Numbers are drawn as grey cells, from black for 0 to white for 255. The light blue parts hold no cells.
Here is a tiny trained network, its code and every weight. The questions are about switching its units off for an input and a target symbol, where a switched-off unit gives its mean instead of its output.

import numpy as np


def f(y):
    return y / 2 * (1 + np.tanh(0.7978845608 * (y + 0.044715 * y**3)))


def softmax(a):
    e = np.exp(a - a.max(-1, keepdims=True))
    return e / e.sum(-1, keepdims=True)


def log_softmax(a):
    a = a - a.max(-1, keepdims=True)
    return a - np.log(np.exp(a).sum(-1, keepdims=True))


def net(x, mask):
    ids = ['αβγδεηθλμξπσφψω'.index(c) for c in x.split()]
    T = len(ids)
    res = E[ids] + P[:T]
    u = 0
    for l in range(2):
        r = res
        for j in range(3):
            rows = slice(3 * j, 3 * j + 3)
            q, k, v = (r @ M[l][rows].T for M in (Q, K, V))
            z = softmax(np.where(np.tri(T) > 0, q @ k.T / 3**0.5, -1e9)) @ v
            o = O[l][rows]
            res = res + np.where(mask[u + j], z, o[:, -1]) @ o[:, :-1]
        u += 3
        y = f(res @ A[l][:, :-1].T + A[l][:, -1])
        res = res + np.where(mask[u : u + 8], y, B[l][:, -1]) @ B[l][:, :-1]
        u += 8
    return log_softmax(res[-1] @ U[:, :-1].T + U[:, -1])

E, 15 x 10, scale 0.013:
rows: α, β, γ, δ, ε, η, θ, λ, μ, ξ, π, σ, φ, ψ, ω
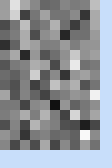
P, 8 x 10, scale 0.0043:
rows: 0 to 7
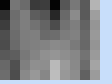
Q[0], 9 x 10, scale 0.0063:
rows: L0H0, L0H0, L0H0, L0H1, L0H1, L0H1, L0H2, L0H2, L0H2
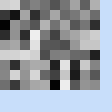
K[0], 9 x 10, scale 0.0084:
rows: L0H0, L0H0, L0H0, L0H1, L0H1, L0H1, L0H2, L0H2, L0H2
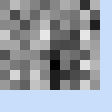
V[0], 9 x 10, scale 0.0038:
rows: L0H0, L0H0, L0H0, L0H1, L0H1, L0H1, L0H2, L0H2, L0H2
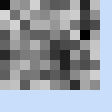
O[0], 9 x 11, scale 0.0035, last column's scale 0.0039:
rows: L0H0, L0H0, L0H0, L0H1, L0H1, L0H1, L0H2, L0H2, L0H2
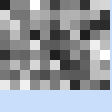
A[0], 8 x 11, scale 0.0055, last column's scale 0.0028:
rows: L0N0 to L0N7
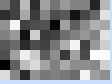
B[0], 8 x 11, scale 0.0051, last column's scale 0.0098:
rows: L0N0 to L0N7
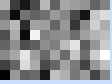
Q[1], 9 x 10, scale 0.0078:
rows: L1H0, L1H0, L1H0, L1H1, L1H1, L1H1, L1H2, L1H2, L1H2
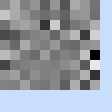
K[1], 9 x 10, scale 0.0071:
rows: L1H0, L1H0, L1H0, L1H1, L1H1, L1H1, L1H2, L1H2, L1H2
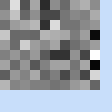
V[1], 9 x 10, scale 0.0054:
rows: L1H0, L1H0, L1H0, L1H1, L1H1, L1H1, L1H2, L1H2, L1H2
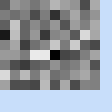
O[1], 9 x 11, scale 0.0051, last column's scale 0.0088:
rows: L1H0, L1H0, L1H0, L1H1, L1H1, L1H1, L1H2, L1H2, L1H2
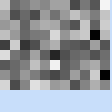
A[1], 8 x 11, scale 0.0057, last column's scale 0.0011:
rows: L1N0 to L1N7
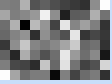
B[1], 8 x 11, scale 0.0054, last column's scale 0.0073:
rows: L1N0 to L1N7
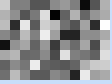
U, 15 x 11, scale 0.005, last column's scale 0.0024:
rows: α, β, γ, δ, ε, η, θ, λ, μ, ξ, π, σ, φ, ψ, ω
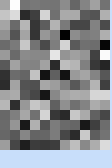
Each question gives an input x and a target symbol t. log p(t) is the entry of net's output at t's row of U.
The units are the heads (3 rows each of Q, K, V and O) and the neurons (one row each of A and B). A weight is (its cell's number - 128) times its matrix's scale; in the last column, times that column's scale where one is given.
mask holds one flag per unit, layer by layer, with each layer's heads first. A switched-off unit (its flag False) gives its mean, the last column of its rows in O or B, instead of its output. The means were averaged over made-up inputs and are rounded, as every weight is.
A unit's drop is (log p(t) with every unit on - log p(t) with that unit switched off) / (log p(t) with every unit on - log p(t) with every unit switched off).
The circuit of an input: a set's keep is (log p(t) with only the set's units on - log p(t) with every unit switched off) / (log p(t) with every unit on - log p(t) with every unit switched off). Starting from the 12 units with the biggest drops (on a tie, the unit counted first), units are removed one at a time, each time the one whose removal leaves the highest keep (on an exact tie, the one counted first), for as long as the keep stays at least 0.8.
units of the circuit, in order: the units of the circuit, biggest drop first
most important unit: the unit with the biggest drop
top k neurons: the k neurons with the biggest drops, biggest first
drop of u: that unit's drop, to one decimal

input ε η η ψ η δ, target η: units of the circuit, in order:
L1H1, L0N7, L0N5, L1H2
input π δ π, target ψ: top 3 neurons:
L1N7, L0N5, L1N2
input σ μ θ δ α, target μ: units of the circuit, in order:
L1H1, L0H1, L0N4, L0N2
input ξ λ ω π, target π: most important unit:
L1H2
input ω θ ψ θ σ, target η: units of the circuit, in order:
L1H1, L0N7, L0H1
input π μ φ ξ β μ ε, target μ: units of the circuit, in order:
L1H1, L0H1, L1N2
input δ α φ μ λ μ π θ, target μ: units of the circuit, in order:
L1H1, L0H1, L0N4, L0H2
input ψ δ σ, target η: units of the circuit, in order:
L1H1, L0N7, L1H2, L0N5
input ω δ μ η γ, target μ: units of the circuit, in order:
L1H1, L0H1, L1N2
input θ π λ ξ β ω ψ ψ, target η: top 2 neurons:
L1N2, L0N7
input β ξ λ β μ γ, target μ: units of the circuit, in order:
L1H1, L0H1
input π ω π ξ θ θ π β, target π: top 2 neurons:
L0N5, L0N0
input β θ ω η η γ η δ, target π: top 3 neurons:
L0N5, L1N1, L0N0
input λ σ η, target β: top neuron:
L0N4
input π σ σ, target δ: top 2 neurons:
L1N3, L0N3
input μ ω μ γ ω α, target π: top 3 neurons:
L0N5, L0N0, L1N1
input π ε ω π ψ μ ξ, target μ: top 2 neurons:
L0N0, L0N3
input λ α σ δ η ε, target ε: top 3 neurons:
L0N6, L0N3, L0N2
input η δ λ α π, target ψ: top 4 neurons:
L1N7, L1N2, L0N5, L0N2
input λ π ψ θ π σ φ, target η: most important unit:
L1H1
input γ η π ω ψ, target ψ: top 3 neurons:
L0N5, L0N4, L1N2
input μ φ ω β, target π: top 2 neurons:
L1N2, L0N5
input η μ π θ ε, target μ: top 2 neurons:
L0N4, L1N2
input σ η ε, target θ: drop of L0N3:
0.2
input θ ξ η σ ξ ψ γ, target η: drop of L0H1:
0.1
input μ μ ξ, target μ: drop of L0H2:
0.2
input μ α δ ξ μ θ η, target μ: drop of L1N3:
0.0
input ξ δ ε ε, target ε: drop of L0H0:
0.1
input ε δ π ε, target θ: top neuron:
L0N2
